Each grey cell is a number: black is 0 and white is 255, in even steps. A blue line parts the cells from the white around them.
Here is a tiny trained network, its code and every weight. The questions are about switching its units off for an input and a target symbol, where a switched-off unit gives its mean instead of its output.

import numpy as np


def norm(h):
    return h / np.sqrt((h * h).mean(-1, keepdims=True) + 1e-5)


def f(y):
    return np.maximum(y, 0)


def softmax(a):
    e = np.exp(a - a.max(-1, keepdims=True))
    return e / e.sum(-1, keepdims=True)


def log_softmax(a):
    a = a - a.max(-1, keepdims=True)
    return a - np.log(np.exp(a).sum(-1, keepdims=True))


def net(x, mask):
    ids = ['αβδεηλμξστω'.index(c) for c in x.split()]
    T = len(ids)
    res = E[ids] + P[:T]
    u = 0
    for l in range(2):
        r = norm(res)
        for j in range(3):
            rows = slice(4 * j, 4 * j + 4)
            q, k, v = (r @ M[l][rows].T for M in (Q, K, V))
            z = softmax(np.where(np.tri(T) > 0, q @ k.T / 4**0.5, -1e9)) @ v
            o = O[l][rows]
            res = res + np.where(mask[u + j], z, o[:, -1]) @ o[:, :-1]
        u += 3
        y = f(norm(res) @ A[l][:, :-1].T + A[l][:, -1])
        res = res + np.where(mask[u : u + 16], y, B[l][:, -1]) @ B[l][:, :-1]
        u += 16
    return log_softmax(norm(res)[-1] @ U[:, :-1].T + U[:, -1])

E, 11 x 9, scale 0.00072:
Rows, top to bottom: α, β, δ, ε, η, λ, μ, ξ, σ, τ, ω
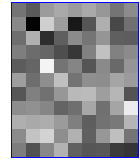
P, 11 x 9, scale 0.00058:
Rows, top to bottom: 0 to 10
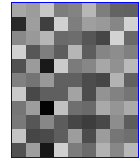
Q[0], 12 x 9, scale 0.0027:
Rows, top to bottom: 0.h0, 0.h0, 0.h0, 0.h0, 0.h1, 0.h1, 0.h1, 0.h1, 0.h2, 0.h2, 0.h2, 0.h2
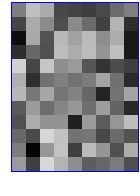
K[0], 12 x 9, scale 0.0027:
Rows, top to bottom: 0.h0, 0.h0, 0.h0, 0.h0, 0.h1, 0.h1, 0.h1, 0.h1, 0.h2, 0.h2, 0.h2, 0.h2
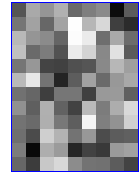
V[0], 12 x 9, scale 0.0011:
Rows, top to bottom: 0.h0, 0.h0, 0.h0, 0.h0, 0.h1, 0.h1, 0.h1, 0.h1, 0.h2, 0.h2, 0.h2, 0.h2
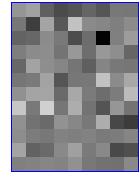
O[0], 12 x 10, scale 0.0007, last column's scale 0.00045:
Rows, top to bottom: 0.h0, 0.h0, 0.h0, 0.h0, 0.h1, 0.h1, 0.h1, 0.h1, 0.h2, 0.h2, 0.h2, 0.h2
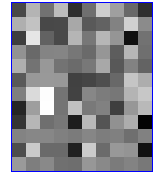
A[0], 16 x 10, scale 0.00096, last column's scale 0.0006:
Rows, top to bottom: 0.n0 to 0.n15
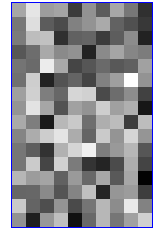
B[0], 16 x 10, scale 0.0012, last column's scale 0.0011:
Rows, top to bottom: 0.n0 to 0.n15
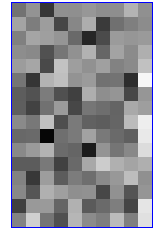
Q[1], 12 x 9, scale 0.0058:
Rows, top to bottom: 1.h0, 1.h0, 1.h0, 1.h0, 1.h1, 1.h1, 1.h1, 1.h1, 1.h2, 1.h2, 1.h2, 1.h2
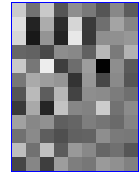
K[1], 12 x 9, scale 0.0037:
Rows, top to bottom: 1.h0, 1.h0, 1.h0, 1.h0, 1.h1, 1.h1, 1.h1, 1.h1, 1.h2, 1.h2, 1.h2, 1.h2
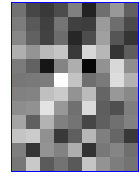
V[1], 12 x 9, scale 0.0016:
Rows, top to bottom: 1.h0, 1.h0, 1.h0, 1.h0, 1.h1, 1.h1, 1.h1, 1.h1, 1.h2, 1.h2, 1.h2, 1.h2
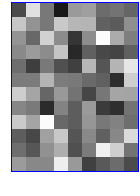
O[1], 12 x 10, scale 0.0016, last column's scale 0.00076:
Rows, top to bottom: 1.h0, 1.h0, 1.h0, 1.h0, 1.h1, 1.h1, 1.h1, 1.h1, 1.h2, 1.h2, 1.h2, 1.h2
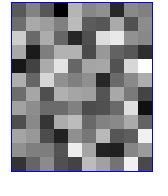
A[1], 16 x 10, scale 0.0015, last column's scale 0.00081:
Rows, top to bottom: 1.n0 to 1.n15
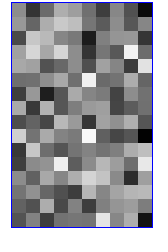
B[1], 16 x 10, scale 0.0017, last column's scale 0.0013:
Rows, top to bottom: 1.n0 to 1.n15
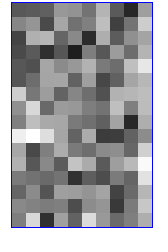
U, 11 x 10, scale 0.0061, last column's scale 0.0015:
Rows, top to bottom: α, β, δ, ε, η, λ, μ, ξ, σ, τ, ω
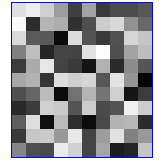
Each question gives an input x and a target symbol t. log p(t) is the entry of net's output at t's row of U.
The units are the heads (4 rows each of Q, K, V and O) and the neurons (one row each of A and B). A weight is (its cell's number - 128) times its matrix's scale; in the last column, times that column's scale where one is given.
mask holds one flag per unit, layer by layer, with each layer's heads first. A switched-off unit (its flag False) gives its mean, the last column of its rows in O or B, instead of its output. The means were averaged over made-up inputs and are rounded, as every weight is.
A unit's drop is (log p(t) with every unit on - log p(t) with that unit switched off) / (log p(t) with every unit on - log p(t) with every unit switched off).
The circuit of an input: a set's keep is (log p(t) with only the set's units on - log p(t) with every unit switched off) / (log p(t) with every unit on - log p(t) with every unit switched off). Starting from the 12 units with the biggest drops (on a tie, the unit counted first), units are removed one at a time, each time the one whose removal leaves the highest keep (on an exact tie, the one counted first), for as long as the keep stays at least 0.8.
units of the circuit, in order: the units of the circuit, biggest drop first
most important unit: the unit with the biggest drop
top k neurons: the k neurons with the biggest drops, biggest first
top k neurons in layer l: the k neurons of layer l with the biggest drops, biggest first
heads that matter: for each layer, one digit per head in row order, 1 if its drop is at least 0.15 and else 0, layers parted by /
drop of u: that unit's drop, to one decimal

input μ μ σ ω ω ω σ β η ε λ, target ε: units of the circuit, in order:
1.h1; 1.h2
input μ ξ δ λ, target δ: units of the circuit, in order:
1.h0; 1.n6
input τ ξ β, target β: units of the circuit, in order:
1.h0
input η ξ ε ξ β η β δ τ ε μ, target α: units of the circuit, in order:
1.h2; 1.h1; 1.n9
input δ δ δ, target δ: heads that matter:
001 / 110
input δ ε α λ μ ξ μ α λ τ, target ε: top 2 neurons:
0.n15; 0.n14
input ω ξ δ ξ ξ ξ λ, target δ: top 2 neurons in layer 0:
0.n15; 0.n5
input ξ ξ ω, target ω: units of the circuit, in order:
1.h0; 1.n0
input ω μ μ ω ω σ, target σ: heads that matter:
000 / 010
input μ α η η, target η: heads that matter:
000 / 001
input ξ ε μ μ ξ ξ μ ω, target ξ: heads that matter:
000 / 010
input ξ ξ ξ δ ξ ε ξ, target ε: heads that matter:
000 / 100
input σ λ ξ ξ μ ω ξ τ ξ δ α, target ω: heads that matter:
010 / 110
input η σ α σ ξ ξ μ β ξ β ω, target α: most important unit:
1.h2
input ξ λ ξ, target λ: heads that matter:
001 / 111
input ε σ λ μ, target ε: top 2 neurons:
0.n15; 0.n14
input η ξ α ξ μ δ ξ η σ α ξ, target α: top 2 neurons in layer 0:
0.n5; 0.n9
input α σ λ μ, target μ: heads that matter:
000 / 110
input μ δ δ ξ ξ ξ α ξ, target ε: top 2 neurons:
0.n6; 1.n15
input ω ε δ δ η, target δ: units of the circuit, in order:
1.h1
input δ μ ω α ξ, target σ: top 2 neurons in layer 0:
0.n10; 0.n14
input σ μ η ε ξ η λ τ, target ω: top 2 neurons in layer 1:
1.n1; 1.n0
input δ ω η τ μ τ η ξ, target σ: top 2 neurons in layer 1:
1.n8; 1.n6
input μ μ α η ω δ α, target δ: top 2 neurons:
0.n15; 1.n6
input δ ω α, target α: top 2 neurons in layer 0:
0.n14; 0.n11
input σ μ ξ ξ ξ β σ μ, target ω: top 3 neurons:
0.n10; 0.n4; 1.n1
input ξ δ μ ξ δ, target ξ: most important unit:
1.h1
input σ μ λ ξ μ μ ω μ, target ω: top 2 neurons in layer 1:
1.n1; 1.n0
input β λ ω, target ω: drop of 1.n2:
0.0
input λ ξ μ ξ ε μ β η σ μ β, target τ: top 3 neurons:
0.n15; 0.n5; 1.n2
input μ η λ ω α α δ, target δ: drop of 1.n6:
0.1
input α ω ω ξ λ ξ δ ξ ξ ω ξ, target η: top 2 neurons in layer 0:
0.n14; 0.n5
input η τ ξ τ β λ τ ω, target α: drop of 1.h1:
0.6
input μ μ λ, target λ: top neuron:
0.n5
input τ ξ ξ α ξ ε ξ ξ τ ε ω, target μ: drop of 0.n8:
0.2
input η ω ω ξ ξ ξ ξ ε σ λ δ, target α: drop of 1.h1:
0.6
